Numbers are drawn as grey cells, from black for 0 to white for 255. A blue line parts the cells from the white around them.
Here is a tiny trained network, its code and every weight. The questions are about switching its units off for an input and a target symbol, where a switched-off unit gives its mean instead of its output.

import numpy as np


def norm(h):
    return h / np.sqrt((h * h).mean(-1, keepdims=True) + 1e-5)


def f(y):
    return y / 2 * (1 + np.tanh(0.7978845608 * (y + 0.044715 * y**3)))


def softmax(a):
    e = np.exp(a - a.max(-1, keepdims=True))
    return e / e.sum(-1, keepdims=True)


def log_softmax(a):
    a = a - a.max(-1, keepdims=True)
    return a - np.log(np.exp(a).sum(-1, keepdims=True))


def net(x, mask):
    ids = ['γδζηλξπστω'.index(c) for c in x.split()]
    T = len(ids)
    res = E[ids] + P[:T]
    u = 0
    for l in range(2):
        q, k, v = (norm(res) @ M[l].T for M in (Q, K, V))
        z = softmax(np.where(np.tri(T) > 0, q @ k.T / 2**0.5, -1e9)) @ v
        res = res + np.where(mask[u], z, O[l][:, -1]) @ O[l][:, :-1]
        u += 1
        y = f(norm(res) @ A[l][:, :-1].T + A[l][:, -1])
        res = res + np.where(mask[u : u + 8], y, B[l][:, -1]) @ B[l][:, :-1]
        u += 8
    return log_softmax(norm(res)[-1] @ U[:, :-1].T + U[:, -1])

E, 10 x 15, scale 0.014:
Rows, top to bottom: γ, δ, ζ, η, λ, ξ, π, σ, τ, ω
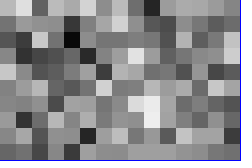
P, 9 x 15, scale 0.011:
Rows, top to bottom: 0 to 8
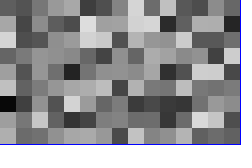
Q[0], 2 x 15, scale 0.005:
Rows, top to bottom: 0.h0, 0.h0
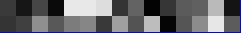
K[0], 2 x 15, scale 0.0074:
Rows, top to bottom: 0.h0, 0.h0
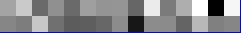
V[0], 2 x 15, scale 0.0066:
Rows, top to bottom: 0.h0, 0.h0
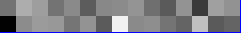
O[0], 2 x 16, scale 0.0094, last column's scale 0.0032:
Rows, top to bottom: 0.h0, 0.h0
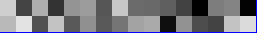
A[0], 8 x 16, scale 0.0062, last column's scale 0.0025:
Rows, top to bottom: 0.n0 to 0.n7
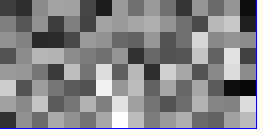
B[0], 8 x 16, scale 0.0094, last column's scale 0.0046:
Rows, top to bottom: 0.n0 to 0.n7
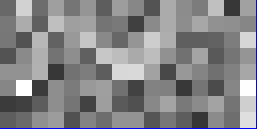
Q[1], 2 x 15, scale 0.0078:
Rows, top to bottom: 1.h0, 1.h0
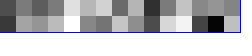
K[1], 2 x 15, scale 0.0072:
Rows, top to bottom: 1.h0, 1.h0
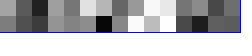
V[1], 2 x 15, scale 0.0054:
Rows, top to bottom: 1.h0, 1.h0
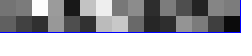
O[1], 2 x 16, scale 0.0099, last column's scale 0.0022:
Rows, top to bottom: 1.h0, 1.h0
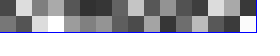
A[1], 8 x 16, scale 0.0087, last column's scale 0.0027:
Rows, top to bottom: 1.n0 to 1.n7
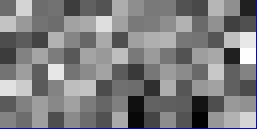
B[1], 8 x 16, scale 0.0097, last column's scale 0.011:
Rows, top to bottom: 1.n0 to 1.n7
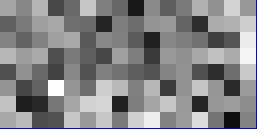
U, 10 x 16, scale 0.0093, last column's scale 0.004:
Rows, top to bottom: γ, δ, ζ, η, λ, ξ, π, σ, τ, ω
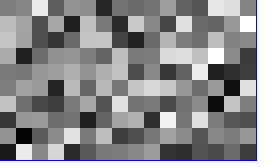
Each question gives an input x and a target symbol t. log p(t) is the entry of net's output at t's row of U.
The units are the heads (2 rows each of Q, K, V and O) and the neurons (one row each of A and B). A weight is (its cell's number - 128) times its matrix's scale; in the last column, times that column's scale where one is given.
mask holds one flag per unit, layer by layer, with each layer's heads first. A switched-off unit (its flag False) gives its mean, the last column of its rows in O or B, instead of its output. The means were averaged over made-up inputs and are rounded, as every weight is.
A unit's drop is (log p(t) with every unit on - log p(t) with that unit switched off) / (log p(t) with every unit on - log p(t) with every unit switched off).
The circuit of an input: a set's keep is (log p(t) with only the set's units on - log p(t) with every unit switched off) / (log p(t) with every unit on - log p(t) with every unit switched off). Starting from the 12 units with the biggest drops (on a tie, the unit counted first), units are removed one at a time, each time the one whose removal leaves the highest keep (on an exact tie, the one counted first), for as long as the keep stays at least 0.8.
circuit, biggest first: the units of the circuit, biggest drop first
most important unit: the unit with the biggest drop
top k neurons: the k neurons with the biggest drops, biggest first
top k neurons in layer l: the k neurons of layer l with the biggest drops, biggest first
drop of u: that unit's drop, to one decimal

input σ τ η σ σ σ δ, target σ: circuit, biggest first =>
0.n3, 1.n3
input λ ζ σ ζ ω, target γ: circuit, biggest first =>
1.h0, 1.n0
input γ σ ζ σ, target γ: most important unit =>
0.n0
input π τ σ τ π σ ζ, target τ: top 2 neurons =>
1.n6, 0.n3
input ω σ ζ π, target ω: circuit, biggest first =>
0.n7, 1.h0
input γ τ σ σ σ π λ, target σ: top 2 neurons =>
0.n3, 0.n2
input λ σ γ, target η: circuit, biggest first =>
1.n5, 0.h0, 1.n1
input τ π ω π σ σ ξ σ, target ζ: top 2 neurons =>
1.n0, 1.n7
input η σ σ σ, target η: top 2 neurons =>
0.n0, 0.n1
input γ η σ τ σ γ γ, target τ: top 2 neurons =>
1.n6, 0.n2
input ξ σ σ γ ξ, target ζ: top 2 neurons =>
1.n0, 0.n5
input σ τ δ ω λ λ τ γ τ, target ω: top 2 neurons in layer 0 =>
0.n5, 0.n6
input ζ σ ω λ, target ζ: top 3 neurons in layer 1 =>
1.n0, 1.n7, 1.n6
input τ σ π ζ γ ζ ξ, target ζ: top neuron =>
1.n6
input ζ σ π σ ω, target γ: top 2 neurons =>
0.n2, 1.n0
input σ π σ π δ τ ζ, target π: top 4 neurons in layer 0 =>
0.n3, 0.n5, 0.n6, 0.n0
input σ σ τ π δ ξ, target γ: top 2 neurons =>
0.n4, 1.n1
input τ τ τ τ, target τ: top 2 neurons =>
1.n6, 0.n7
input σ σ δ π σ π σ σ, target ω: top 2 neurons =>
0.n2, 0.n7
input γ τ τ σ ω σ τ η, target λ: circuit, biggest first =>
1.h0
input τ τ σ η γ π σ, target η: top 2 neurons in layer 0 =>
0.n0, 0.n6
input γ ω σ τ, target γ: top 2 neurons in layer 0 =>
0.n7, 0.n5
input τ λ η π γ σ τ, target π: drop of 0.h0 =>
1.3
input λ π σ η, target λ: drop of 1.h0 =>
0.2
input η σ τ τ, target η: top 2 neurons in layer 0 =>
0.n5, 0.n1
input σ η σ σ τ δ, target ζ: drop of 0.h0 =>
0.2
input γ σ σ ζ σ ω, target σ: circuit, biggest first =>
0.h0
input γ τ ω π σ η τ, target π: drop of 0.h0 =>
1.0
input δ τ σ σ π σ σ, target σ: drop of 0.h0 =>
0.3
